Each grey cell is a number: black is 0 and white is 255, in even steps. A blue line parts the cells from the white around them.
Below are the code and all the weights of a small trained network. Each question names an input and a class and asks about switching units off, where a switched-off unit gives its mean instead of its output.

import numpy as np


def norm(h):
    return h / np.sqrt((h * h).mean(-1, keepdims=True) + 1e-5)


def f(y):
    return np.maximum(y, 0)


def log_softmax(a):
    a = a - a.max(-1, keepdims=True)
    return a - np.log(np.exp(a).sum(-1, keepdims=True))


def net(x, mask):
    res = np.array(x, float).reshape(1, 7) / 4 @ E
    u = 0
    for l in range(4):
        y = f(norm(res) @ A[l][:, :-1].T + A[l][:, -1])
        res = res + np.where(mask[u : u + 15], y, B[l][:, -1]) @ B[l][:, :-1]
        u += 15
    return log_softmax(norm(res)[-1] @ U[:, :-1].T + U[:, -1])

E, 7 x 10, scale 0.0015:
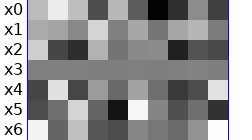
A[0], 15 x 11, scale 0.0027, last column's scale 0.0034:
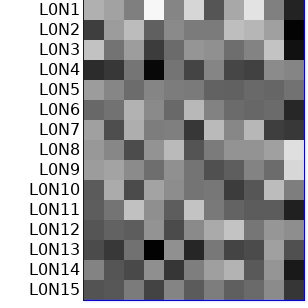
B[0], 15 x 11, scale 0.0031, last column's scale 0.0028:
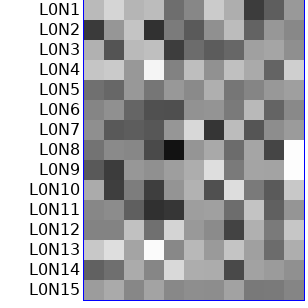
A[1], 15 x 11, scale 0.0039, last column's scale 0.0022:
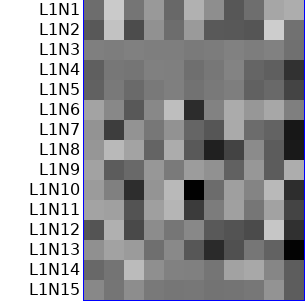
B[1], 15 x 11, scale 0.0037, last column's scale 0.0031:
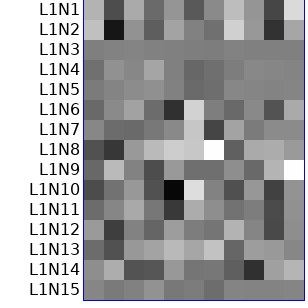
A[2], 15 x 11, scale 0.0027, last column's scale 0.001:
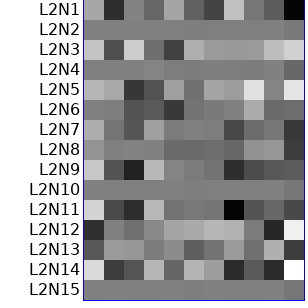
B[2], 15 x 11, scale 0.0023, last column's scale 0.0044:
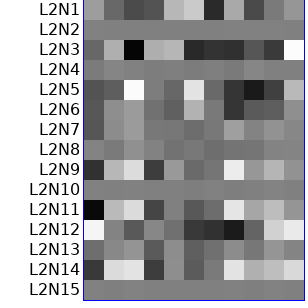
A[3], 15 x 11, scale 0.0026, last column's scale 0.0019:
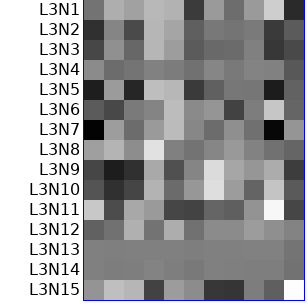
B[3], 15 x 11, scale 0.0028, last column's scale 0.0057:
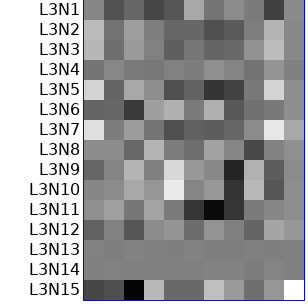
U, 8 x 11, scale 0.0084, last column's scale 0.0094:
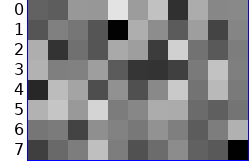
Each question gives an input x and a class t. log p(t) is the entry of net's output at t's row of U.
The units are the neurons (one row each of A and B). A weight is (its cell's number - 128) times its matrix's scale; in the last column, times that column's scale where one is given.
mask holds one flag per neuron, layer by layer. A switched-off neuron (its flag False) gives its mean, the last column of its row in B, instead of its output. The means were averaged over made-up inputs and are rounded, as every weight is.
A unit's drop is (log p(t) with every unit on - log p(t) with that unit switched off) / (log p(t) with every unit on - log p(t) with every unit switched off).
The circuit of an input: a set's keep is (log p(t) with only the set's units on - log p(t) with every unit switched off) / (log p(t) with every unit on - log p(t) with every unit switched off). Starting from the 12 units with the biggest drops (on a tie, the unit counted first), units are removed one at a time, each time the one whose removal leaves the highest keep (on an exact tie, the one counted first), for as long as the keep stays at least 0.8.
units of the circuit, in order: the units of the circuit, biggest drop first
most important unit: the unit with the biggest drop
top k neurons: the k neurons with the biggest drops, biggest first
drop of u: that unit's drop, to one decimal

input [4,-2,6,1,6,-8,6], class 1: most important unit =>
L1N10
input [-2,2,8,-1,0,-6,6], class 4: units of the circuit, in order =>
[L2N11, L2N14, L2N9]
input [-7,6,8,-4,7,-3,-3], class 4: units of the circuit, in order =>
[L2N14, L2N9, L2N11, L3N15]
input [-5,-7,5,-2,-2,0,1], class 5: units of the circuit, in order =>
[L0N4, L0N13]
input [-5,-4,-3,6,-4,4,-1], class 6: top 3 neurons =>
[L0N9, L2N12, L1N8]
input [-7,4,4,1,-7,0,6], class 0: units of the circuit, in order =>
[L1N1, L3N10, L3N9]
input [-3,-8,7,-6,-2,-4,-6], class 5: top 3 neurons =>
[L0N4, L0N13, L2N3]
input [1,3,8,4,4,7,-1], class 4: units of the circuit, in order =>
[L2N14, L0N8, L2N11, L2N9]
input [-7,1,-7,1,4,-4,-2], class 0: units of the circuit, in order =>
[L2N14, L3N10, L3N9]
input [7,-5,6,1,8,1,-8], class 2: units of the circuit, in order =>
[L1N2, L1N1, L1N12]
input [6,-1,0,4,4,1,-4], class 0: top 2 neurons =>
[L1N8, L2N3]
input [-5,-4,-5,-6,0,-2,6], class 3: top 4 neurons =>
[L3N11, L0N9, L0N3, L2N14]
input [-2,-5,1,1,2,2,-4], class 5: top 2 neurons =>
[L0N4, L2N3]
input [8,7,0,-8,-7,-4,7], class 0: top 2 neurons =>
[L1N8, L2N12]
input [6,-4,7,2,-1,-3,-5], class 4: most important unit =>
L2N3
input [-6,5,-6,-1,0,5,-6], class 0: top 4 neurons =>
[L2N3, L2N14, L1N9, L0N4]
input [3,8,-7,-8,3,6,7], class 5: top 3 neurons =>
[L2N12, L0N1, L1N9]
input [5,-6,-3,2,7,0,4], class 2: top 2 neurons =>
[L1N2, L1N1]
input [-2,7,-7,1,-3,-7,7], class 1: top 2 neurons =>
[L1N6, L2N12]
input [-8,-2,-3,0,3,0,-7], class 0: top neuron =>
[L2N3]
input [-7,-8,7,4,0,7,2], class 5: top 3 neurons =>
[L0N4, L0N9, L0N13]
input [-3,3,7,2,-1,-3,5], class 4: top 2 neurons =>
[L2N11, L2N12]
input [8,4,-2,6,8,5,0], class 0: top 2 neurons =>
[L1N8, L1N13]
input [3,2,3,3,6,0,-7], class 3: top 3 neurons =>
[L0N10, L3N5, L3N7]
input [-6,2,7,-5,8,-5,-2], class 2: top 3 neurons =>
[L1N2, L0N9, L1N12]
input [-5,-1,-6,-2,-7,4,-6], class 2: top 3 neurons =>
[L2N3, L0N9, L2N14]
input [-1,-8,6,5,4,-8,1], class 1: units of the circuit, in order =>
[L1N10]
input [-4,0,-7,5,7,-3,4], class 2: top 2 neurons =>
[L1N2, L0N9]
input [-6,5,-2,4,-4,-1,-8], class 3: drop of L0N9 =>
0.2
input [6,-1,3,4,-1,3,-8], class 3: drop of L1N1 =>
0.0
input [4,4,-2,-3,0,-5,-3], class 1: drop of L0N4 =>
0.1
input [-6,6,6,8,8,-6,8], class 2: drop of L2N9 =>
0.1
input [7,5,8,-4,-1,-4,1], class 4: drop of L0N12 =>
0.2
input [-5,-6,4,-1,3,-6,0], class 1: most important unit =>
L0N9
